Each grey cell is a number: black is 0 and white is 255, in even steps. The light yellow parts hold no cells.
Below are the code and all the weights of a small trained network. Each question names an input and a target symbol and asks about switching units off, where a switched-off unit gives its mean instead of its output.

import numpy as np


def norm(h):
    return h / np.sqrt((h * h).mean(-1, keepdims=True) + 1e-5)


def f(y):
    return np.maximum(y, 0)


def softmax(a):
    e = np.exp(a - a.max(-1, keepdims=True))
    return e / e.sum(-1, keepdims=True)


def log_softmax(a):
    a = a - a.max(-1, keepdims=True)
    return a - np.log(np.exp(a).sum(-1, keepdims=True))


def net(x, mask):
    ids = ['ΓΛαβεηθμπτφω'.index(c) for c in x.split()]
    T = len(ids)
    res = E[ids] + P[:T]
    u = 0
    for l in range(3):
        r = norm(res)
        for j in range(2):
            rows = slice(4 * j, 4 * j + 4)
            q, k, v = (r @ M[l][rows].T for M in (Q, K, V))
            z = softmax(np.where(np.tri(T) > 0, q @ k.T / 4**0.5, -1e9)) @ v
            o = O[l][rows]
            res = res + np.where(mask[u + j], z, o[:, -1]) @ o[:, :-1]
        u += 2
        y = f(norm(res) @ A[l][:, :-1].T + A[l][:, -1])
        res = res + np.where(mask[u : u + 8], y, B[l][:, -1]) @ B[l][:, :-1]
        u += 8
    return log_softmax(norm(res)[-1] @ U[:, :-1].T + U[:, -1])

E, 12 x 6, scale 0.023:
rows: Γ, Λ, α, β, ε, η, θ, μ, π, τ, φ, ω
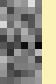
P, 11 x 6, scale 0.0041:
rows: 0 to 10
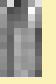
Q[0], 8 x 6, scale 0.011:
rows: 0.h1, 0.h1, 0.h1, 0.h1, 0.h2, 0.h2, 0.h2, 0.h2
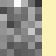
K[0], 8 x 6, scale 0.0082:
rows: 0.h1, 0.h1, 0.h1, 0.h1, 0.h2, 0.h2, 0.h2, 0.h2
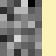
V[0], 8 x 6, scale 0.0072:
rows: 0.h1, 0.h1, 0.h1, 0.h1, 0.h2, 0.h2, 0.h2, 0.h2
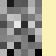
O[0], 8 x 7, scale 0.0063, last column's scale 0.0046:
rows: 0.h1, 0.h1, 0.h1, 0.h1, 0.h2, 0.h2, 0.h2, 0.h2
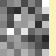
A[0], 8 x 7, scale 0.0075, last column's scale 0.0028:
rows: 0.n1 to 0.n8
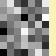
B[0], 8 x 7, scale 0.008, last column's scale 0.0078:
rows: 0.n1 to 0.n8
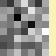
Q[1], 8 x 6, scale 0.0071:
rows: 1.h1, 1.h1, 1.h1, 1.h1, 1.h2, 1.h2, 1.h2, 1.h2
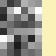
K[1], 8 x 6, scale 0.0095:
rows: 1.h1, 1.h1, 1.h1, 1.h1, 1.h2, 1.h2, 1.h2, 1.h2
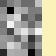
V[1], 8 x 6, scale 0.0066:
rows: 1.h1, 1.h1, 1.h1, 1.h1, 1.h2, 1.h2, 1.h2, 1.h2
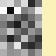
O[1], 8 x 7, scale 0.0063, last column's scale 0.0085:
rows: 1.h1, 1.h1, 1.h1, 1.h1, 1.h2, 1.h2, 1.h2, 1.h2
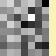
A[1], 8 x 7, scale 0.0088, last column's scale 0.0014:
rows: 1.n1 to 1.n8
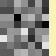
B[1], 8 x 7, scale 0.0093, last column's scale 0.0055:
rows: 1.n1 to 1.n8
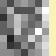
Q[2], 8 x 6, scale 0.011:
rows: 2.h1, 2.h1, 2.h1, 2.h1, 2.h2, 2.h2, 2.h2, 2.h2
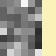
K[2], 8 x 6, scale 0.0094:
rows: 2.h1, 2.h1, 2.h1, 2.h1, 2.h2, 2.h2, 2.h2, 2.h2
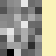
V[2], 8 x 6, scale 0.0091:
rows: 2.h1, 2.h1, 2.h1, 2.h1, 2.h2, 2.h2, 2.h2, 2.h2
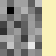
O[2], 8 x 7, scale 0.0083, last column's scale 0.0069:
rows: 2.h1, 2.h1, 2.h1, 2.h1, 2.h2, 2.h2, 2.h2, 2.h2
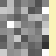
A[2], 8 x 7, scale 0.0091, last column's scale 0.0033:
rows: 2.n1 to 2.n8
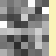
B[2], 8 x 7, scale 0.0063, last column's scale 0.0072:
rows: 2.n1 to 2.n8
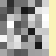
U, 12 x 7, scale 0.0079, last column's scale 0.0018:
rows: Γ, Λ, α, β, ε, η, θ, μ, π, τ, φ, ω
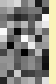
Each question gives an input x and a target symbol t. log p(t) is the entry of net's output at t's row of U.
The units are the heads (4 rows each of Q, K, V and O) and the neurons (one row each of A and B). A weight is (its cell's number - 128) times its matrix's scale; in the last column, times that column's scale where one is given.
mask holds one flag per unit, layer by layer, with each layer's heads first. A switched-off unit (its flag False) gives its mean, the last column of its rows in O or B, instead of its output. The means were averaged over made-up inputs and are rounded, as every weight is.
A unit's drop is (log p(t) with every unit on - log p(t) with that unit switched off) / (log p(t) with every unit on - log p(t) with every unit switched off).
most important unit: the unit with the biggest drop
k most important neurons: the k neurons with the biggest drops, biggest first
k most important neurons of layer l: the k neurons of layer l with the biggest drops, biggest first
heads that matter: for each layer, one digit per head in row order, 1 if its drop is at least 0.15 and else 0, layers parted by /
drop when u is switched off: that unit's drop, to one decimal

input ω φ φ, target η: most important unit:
0.n8
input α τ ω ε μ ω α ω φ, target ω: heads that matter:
11 / 10 / 00
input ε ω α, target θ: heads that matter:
10 / 10 / 00
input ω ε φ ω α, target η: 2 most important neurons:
0.n3, 0.n1
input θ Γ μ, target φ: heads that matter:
00 / 10 / 00
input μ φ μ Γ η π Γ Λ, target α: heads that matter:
11 / 01 / 00
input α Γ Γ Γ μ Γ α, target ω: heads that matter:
11 / 10 / 01
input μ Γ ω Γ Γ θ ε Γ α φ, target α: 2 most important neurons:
0.n5, 0.n4
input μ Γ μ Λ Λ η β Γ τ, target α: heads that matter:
11 / 01 / 00
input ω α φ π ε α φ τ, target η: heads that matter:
11 / 10 / 10
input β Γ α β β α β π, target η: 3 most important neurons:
0.n1, 1.n6, 0.n3
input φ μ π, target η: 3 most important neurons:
0.n1, 1.n3, 0.n3
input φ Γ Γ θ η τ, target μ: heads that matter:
11 / 10 / 00
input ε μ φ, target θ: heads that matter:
11 / 10 / 00
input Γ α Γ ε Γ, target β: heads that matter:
10 / 11 / 01
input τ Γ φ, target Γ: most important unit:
1.h1
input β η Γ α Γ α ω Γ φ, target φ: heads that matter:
11 / 11 / 01
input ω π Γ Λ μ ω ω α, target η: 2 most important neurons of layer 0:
0.n3, 0.n8
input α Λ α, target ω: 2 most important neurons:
0.n5, 1.n3
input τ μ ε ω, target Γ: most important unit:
2.n6
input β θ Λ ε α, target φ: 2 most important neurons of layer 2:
2.n2, 2.n7
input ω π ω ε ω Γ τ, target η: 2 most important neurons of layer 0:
0.n8, 0.n5
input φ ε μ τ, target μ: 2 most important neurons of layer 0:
0.n1, 0.n6
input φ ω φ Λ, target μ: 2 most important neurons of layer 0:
0.n1, 0.n5
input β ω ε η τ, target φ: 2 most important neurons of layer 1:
1.n3, 1.n4
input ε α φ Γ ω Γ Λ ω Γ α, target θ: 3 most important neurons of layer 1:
1.n6, 1.n3, 1.n2
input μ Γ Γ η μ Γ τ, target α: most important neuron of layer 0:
0.n5
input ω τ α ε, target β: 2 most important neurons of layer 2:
2.n5, 2.n2
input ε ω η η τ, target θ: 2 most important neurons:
1.n6, 1.n3
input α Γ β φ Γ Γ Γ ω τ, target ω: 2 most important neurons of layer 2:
2.n3, 2.n6
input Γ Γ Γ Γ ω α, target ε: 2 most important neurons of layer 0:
0.n3, 0.n5
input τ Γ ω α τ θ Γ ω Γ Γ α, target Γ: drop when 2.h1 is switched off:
0.2
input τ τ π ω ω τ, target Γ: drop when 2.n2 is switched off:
0.1
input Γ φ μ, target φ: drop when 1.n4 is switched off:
0.0
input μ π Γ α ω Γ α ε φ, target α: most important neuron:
0.n5
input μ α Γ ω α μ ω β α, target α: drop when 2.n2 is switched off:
0.1
